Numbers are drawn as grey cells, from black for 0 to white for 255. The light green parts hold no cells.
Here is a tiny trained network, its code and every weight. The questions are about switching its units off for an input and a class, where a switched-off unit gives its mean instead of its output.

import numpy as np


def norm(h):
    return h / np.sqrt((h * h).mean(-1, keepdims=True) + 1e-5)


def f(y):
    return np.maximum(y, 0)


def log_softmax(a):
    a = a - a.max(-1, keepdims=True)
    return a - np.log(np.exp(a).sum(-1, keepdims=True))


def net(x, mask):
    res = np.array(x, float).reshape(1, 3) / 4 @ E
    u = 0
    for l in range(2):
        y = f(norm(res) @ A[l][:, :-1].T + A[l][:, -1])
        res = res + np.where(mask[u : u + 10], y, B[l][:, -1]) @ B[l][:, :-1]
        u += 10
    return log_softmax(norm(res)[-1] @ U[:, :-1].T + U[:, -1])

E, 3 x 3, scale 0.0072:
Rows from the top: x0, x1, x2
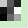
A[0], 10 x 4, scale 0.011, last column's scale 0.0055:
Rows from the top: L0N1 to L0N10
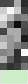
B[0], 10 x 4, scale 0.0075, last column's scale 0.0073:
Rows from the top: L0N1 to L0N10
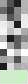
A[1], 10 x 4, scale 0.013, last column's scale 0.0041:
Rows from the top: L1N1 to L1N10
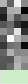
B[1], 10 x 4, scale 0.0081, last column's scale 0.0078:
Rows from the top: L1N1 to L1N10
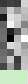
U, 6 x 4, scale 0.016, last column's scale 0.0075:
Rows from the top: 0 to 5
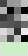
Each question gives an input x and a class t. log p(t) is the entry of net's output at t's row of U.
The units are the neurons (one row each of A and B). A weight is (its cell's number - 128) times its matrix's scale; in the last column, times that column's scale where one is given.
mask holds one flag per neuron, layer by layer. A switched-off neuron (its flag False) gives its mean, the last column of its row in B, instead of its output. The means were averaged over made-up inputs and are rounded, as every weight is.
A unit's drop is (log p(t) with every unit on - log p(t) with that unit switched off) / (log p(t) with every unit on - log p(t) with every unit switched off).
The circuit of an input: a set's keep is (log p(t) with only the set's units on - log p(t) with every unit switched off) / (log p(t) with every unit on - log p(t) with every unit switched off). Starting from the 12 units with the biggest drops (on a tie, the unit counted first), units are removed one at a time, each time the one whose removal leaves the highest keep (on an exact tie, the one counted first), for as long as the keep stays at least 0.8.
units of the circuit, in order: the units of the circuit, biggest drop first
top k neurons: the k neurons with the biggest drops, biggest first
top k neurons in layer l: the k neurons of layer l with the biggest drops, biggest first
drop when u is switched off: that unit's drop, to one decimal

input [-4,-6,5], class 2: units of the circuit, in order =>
(L1N6 L0N4)
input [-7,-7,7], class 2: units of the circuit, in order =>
(L1N6)
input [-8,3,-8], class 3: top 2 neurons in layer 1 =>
(L1N1 L1N6)
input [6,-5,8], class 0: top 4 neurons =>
(L0N10 L0N8 L1N6 L0N7)
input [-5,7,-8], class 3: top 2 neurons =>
(L0N8 L1N1)
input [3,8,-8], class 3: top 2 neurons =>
(L0N4 L1N1)
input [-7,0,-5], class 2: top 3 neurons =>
(L0N4 L1N1 L0N2)
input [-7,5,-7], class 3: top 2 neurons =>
(L0N8 L1N1)
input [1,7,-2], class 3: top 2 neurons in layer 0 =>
(L0N8 L0N1)
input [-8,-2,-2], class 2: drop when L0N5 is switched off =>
0.1
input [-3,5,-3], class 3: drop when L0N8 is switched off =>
0.4
